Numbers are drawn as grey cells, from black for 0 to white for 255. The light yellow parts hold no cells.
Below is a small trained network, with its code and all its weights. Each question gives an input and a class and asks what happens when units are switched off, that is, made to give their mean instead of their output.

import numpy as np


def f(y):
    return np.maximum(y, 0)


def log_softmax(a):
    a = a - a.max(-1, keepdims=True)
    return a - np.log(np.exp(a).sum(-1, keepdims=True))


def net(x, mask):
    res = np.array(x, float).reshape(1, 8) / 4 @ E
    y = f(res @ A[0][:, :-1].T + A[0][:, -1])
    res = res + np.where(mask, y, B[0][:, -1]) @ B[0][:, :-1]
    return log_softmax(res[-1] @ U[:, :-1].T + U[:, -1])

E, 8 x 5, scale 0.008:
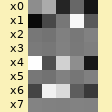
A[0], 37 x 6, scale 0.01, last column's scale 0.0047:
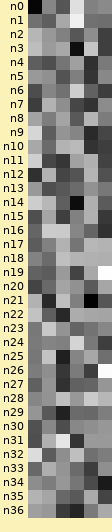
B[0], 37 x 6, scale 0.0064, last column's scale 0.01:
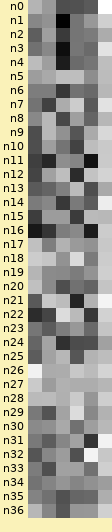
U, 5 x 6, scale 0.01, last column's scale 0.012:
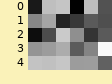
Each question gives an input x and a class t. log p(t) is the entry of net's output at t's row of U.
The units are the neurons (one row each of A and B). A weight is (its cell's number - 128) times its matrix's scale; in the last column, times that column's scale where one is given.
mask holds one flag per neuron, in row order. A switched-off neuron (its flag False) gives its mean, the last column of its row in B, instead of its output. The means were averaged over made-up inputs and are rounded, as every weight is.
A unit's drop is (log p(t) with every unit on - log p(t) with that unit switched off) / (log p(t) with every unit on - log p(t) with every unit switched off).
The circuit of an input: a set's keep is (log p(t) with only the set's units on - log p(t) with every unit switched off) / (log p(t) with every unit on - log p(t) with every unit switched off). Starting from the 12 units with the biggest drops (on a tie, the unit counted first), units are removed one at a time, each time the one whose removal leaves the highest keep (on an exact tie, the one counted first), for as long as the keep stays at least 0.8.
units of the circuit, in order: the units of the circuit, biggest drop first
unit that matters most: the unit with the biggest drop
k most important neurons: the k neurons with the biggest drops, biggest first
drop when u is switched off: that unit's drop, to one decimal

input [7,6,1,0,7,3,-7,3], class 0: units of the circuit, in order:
[n21; n32]
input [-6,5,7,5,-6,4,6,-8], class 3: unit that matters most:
n0
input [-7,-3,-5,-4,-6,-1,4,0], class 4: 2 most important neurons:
[n28; n17]
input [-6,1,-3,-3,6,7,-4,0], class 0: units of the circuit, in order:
[n32; n21]
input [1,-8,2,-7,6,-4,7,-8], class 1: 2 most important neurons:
[n3; n14]
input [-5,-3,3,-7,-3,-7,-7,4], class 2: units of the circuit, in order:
[n11; n22]
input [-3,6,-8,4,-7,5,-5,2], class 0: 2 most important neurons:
[n12; n15]
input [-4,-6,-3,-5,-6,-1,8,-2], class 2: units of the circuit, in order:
[n31; n16]
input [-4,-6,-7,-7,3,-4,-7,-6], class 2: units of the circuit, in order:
[n22; n11]
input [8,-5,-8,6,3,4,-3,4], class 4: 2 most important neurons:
[n26; n5]
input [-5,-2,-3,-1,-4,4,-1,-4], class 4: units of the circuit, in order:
[n28; n17]
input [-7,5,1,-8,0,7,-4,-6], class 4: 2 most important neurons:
[n18; n28]
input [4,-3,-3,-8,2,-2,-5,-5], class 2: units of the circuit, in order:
[n22; n11]
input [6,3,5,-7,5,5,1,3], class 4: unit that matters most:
n26
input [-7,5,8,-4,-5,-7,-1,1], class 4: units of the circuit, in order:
[n18; n28]
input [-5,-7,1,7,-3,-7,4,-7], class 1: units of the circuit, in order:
[n3; n14]
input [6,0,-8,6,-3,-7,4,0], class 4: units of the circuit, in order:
[n26; n27]
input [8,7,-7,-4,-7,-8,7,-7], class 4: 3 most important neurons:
[n26; n27; n7]
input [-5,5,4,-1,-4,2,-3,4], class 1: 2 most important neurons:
[n0; n1]
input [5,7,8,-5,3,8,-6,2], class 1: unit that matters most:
n4
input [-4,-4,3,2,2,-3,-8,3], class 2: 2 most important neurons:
[n11; n22]
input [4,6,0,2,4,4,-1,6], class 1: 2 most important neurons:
[n4; n1]
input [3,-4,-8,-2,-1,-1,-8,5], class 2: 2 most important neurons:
[n22; n11]
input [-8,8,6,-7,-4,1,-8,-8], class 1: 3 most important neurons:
[n0; n1; n24]
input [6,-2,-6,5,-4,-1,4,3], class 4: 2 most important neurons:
[n26; n27]
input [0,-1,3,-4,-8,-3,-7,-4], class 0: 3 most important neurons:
[n12; n15; n25]
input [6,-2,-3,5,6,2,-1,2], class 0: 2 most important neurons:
[n21; n9]
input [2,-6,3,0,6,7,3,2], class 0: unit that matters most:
n21
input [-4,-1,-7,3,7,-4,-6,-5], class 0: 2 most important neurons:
[n32; n21]
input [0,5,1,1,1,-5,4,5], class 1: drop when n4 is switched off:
0.1
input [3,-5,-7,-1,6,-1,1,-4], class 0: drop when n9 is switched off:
0.2
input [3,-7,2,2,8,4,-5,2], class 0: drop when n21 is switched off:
0.3
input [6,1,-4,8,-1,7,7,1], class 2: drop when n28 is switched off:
0.1
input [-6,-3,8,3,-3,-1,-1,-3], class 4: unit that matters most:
n28
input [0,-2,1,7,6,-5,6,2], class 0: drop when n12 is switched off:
-0.1
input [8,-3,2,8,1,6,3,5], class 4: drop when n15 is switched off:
0.0
